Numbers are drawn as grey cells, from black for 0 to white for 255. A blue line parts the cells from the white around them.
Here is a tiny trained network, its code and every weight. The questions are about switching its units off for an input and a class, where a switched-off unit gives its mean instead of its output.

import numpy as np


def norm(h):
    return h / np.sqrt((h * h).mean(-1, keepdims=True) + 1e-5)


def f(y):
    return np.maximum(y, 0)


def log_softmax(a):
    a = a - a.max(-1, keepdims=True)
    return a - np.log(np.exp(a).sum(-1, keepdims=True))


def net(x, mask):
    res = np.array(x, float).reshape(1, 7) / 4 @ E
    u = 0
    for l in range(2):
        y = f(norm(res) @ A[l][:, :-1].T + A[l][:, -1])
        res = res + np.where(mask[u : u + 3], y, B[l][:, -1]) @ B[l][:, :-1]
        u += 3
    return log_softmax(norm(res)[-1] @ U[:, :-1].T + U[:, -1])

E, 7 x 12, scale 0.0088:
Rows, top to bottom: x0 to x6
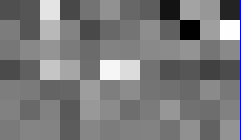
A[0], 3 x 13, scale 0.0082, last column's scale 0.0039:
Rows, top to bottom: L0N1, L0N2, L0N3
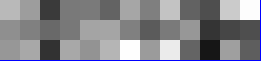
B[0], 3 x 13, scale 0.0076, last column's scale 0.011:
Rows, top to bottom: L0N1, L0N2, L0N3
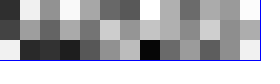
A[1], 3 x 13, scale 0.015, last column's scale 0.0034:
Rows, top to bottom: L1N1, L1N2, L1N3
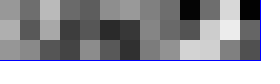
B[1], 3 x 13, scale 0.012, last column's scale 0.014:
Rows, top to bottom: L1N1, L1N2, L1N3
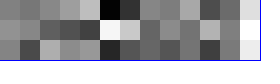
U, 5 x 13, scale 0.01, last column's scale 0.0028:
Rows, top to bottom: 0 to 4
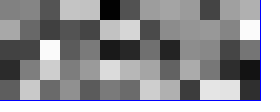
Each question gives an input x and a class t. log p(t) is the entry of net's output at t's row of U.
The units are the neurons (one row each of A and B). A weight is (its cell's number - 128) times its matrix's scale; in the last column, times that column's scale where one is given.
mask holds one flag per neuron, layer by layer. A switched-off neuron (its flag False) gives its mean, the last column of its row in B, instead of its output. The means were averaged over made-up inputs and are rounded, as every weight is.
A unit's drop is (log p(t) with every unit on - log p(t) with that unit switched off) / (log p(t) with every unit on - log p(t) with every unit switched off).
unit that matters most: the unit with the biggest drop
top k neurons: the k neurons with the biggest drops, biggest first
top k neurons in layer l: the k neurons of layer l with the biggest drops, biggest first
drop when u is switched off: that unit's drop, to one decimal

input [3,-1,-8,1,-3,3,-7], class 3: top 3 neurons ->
L1N3, L1N1, L0N3
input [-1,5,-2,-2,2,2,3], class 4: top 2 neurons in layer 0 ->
L0N3, L0N1
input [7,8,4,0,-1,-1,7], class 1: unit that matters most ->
L1N2
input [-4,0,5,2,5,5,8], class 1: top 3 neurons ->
L0N3, L1N3, L1N1
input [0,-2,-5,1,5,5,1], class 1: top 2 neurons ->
L1N1, L0N1
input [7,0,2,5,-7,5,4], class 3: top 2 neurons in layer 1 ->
L1N3, L1N1
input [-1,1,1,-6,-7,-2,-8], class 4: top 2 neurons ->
L1N1, L0N3
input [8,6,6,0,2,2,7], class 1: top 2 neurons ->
L1N2, L1N3
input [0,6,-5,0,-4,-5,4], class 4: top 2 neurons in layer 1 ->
L1N2, L1N3
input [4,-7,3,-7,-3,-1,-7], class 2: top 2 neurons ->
L1N3, L0N1
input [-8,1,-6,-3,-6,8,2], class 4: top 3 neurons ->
L0N1, L1N1, L1N3
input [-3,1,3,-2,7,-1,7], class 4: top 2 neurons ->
L0N1, L1N1
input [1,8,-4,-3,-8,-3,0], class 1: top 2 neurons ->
L1N2, L0N1
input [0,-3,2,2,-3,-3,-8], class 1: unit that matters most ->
L1N1
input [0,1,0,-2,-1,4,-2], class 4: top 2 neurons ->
L0N3, L1N1
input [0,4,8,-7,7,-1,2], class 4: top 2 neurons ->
L0N3, L0N1
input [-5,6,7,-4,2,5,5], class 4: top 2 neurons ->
L0N1, L1N2
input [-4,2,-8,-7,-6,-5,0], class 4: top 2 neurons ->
L1N1, L0N1
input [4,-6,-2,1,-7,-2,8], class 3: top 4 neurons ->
L1N1, L0N2, L0N3, L1N3
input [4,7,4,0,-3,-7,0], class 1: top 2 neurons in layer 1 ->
L1N2, L1N3
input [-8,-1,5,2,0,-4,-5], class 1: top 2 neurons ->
L0N3, L1N1
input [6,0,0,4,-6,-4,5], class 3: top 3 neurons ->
L1N3, L1N1, L0N3
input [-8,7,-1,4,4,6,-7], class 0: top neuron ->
L1N1
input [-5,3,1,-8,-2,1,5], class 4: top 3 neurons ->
L0N1, L1N1, L1N2
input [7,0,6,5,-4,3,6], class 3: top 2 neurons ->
L1N3, L1N1
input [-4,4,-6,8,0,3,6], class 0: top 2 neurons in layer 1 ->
L1N1, L1N3
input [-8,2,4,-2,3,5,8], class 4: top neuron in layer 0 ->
L0N1
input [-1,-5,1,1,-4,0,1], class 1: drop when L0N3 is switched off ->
0.2
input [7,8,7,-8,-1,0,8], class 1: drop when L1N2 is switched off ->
1.4
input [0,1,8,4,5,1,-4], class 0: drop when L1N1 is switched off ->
0.4
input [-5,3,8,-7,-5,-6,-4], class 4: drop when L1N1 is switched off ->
0.2
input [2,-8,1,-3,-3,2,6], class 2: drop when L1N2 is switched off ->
-0.1
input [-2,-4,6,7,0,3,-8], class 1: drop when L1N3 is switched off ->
0.0
